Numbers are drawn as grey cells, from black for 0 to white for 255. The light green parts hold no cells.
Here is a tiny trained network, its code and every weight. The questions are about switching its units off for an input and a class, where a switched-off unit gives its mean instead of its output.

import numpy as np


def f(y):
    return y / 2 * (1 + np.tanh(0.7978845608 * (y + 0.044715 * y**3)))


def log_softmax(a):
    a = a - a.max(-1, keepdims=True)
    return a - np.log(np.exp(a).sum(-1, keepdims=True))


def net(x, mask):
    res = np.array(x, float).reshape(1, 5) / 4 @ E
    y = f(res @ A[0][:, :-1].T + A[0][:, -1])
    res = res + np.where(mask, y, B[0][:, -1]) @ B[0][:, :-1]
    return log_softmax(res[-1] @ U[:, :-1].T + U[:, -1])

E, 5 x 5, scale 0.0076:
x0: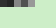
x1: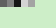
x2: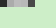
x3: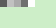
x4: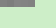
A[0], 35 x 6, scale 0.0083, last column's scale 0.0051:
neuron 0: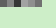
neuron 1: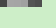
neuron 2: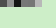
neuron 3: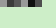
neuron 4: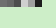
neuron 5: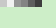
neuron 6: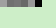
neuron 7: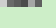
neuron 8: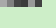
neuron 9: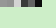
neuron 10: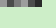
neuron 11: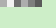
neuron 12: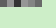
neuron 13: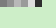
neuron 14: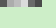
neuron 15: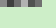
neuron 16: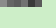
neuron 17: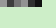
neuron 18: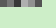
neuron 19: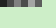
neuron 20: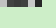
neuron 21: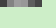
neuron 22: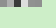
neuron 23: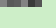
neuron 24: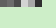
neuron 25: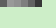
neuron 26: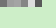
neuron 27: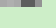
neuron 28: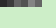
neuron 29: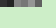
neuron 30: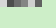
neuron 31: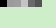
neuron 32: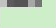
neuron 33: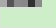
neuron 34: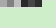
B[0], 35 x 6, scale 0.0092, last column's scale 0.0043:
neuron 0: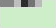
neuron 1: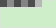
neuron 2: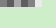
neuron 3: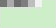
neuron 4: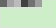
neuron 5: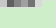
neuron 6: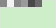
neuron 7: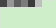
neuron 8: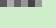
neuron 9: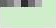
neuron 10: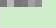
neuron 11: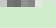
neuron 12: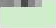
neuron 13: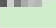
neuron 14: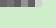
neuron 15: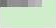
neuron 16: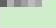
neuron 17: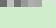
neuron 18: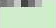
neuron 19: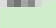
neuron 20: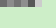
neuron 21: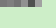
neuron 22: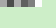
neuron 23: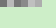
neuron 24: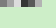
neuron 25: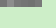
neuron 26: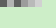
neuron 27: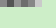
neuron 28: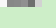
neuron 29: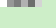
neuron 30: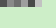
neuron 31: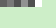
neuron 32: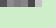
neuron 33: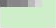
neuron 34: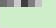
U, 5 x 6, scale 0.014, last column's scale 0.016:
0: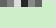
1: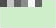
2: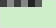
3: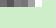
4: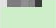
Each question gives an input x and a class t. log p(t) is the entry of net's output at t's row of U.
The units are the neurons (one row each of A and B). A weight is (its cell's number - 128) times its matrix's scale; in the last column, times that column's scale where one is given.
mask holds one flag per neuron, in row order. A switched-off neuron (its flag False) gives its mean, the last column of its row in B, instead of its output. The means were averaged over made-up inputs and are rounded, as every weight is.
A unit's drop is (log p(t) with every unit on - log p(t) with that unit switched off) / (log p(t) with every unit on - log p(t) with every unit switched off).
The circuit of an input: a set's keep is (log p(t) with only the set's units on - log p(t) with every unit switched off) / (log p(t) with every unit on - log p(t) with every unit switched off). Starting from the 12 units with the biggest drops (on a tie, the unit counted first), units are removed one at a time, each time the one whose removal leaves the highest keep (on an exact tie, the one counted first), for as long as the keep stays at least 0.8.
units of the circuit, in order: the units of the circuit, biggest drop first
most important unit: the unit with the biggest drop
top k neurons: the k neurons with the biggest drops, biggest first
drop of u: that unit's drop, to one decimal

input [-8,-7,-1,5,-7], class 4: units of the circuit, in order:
(neuron 5)
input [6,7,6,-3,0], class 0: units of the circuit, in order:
(neuron 24; neuron 18)
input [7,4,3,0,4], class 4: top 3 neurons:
(neuron 29; neuron 28; neuron 19)
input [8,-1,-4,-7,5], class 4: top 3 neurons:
(neuron 28; neuron 29; neuron 19)
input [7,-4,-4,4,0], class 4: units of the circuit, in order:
(neuron 19; neuron 29)
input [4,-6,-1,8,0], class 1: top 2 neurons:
(neuron 26; neuron 13)
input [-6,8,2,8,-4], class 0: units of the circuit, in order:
(neuron 22; neuron 24)
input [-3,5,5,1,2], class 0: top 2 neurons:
(neuron 22; neuron 24)
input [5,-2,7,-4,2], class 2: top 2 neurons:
(neuron 31; neuron 1)
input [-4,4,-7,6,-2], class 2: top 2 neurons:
(neuron 30; neuron 7)
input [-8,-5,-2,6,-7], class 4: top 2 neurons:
(neuron 5; neuron 11)
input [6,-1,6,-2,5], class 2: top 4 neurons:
(neuron 31; neuron 1; neuron 22; neuron 21)
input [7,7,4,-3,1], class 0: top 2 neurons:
(neuron 24; neuron 18)
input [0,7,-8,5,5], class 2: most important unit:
neuron 30
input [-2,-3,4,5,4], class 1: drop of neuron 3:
-0.2
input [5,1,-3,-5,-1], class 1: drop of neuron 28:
-0.1
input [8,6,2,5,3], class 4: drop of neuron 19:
0.3
